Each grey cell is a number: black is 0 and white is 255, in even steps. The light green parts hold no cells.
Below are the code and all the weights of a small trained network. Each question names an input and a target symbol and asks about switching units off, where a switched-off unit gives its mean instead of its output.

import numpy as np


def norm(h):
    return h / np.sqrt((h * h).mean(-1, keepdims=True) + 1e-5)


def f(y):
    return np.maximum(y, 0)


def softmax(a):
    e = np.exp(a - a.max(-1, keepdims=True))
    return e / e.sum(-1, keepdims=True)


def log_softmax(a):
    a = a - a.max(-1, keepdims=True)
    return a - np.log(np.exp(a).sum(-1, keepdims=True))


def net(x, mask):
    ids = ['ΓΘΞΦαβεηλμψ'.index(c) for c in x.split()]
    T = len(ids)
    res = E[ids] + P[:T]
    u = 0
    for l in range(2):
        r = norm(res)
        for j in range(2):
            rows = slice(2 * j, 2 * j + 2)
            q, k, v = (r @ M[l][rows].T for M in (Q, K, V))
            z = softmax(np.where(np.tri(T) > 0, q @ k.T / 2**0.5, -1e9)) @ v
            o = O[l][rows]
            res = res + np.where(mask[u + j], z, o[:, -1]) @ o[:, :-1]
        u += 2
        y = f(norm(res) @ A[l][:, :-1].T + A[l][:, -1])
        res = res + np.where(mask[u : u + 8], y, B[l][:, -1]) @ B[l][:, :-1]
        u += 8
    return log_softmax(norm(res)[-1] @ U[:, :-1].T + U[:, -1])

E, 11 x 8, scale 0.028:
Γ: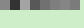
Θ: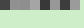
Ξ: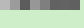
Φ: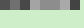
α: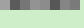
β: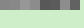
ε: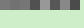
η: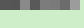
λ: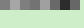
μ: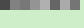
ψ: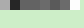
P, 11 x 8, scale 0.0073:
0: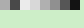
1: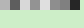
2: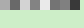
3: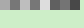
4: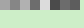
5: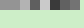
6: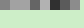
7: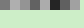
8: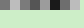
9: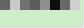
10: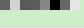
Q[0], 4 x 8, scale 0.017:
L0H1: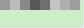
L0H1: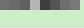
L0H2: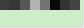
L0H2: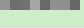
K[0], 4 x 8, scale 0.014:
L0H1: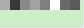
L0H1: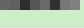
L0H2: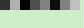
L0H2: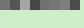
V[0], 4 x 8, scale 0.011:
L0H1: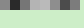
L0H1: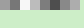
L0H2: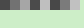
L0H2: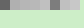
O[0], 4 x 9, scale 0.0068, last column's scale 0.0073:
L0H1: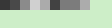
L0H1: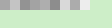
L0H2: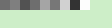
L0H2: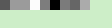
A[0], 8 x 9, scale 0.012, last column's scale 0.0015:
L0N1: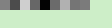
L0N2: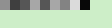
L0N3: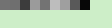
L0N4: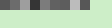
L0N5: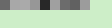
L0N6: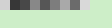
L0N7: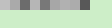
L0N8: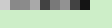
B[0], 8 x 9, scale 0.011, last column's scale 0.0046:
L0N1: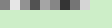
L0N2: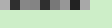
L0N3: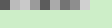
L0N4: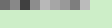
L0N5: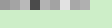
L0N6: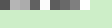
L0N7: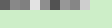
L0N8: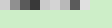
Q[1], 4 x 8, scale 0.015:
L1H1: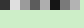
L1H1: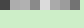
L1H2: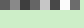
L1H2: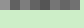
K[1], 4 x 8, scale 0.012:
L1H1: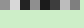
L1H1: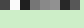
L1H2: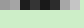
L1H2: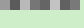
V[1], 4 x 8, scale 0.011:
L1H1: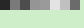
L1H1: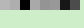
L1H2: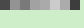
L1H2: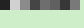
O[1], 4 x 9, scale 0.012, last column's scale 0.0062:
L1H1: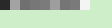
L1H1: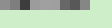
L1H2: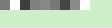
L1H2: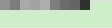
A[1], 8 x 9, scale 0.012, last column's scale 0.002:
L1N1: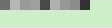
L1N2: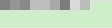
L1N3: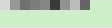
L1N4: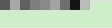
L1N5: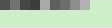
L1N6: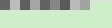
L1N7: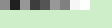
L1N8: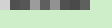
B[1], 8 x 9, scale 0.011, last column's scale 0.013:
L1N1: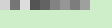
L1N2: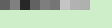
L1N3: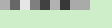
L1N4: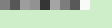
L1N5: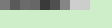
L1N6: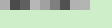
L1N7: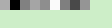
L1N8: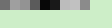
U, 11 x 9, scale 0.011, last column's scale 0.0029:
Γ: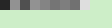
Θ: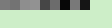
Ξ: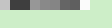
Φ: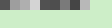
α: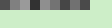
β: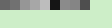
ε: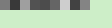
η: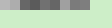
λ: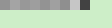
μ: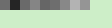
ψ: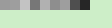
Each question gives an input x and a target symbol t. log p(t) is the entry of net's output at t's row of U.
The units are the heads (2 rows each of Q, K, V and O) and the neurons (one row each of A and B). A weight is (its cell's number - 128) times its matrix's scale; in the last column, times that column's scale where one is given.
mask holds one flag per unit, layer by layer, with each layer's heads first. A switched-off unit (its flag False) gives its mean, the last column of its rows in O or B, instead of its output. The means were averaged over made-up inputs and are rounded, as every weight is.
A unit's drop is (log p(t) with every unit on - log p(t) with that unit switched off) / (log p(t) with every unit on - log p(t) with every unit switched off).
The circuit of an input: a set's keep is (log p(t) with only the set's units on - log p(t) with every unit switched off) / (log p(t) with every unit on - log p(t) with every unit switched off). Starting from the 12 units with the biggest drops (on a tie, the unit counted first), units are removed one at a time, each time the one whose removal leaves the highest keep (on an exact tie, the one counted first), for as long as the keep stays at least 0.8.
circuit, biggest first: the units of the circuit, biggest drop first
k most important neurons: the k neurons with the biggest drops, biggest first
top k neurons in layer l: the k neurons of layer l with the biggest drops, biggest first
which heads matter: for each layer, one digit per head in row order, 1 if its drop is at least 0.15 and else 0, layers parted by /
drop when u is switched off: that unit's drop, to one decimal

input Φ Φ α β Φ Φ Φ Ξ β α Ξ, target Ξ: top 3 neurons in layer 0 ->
L0N7; L0N8; L0N5
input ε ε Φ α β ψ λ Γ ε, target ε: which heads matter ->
00 / 01
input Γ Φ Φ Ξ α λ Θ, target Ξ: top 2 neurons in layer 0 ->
L0N6; L0N5
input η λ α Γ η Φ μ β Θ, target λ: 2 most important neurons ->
L0N5; L1N6
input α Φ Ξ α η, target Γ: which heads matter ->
00 / 01
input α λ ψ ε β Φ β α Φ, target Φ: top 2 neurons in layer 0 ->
L0N3; L0N6
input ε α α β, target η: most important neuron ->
L0N8
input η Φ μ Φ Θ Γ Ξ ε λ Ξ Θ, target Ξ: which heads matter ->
00 / 10
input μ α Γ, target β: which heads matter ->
11 / 00
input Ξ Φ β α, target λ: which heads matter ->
11 / 00
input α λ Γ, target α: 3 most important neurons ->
L0N1; L1N6; L1N7
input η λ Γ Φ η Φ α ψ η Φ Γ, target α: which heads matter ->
00 / 00
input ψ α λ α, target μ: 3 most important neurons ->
L0N2; L1N5; L0N1
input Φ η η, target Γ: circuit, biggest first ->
L1H1
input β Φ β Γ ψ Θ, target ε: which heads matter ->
01 / 01
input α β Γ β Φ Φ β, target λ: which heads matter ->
11 / 00
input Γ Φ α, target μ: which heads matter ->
11 / 01
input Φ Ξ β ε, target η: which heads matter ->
11 / 11
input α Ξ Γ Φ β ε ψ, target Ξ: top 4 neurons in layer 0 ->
L0N2; L0N4; L0N6; L0N1
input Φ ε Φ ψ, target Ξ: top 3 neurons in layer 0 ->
L0N2; L0N4; L0N6
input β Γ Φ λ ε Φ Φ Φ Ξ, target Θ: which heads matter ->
11 / 00
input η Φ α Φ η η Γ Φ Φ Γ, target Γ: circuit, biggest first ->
L1H1
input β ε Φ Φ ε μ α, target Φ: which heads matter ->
01 / 00
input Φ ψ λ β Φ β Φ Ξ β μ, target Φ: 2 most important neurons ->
L0N6; L0N4
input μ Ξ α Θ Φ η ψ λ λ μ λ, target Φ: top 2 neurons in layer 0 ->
L0N6; L0N8
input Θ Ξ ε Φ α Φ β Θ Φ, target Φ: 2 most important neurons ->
L0N3; L1N1
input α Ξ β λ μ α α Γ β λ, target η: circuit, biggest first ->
L0H1
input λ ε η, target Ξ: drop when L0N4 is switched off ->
0.2
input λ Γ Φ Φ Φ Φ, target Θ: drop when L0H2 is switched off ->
0.2
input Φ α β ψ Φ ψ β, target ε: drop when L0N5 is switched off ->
0.1
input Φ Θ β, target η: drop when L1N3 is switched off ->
-0.1
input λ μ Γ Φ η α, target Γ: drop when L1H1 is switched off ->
0.2
